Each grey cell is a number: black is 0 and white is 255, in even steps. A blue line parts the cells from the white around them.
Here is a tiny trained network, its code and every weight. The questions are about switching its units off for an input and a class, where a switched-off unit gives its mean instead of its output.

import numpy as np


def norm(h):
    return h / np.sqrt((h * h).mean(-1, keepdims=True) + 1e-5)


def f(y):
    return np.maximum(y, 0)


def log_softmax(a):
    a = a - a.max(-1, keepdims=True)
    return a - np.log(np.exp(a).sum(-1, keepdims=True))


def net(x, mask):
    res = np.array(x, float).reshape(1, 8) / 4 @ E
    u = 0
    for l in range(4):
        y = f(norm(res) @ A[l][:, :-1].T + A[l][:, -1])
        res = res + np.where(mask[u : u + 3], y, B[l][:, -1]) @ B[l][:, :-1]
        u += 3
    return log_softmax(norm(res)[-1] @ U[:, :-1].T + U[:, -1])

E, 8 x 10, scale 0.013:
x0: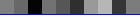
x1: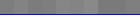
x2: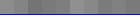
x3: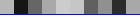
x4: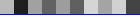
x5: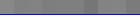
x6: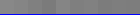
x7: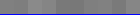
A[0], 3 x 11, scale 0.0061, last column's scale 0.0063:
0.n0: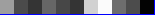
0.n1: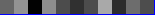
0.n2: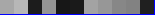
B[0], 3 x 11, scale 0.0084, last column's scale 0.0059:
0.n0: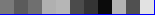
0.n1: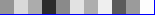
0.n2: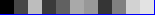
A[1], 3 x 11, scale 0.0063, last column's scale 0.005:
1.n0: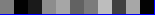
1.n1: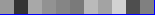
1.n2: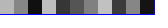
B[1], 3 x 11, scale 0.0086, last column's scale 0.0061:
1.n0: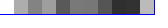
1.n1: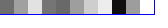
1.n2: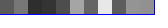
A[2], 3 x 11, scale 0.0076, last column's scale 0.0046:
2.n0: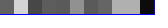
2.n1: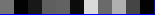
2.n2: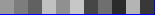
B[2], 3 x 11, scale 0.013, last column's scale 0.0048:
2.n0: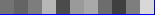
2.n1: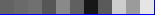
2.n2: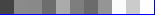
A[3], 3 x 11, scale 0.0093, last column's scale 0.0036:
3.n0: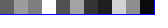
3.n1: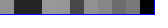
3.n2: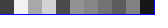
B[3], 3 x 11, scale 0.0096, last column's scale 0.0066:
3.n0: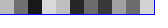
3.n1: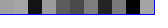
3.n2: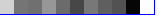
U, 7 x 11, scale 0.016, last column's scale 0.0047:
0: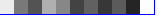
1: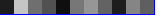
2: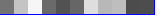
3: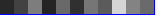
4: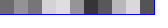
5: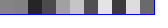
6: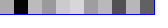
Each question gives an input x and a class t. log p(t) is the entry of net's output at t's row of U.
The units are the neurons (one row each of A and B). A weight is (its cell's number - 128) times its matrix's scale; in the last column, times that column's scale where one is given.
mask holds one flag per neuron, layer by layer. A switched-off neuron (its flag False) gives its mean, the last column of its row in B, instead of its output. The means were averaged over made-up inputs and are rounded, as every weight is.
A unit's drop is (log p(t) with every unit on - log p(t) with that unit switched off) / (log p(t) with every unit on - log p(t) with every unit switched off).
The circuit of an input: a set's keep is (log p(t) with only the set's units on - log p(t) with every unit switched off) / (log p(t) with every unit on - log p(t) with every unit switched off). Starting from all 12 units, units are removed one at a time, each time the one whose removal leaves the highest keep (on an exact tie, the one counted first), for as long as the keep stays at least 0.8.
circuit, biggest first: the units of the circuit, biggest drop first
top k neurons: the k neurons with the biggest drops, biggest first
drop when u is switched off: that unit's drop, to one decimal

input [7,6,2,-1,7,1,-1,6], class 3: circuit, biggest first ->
2.n1
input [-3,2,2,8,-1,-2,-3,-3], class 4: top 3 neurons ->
2.n2; 1.n1; 0.n1
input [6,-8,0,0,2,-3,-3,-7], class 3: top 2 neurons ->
0.n2; 0.n0
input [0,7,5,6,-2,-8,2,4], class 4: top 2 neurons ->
2.n2; 1.n1
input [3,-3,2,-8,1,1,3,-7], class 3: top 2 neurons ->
1.n1; 2.n1
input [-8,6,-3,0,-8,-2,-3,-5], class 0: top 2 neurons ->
3.n2; 3.n0
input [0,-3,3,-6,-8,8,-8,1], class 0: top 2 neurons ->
3.n2; 1.n1
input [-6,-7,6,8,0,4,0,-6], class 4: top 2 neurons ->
2.n2; 0.n1
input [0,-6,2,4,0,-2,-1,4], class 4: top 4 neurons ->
2.n2; 1.n1; 3.n2; 0.n1
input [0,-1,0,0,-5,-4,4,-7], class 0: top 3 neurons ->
3.n2; 1.n1; 2.n0
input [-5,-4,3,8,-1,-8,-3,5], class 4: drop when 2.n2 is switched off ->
0.4
